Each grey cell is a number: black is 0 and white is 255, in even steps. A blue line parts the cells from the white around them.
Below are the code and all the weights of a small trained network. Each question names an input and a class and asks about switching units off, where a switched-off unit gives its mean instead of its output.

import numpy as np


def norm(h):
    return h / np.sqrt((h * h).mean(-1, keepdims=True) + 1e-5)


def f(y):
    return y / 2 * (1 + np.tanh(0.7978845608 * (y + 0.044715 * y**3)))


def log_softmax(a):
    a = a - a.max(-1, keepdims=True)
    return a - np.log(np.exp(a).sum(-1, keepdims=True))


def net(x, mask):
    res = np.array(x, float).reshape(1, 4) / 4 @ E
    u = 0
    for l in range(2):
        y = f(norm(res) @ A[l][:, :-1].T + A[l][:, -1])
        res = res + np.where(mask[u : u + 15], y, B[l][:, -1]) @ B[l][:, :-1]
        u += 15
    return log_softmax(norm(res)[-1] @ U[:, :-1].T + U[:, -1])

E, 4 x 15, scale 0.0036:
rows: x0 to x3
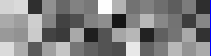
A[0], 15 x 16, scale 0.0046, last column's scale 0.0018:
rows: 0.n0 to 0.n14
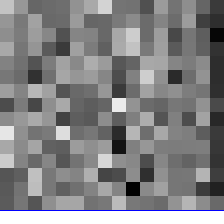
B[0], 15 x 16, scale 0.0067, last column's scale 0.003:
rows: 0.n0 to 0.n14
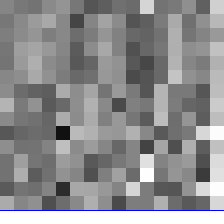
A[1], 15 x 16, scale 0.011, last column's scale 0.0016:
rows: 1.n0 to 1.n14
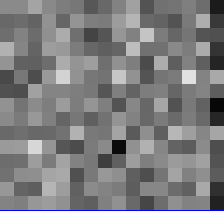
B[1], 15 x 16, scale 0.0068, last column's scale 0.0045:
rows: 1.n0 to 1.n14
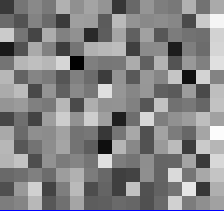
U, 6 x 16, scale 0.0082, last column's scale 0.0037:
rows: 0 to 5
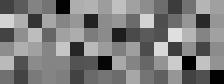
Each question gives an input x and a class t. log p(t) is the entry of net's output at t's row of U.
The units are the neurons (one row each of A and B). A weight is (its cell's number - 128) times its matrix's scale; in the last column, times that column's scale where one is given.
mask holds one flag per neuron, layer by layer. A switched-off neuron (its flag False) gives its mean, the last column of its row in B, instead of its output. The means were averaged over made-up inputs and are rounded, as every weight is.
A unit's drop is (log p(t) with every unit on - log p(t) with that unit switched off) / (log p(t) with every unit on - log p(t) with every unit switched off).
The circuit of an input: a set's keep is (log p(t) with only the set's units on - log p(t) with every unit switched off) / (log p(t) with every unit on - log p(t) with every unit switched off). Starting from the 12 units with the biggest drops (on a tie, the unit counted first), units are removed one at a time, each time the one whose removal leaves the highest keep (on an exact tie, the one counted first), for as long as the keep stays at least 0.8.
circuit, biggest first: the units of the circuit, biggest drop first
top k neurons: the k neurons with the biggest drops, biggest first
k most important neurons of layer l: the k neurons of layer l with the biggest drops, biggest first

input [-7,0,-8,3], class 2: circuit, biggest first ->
[1.n13]
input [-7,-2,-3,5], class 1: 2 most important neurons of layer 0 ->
[0.n12, 0.n13]
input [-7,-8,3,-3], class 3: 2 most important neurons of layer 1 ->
[1.n4, 1.n9]
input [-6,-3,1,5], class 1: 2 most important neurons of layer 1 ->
[1.n11, 1.n2]
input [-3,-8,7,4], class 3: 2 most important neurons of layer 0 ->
[0.n14, 0.n7]
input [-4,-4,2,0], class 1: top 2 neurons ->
[0.n12, 0.n9]
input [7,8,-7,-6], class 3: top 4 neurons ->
[0.n8, 0.n6, 0.n9, 0.n12]
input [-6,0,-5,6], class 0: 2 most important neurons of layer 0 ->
[0.n9, 0.n11]
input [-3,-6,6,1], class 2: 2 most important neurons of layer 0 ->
[0.n1, 0.n3]
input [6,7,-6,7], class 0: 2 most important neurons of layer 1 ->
[1.n3, 1.n4]
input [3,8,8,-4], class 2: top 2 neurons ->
[0.n3, 0.n1]
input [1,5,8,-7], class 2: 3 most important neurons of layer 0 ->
[0.n9, 0.n3, 0.n1]
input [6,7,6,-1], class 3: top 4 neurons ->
[0.n10, 0.n12, 0.n8, 0.n6]
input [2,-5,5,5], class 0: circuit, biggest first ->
[1.n3]
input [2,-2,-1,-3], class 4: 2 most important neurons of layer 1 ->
[1.n10, 1.n3]
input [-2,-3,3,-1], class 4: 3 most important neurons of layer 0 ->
[0.n14, 0.n7, 0.n6]
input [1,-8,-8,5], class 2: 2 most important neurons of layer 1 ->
[1.n12, 1.n13]
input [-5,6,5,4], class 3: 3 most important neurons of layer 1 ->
[1.n2, 1.n0, 1.n12]
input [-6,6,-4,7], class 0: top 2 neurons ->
[0.n9, 1.n3]
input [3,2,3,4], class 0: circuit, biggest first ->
[0.n9]
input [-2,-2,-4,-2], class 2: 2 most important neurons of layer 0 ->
[0.n9, 0.n11]
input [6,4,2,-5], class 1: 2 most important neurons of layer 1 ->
[1.n2, 1.n3]
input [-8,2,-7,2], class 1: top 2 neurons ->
[0.n12, 1.n11]
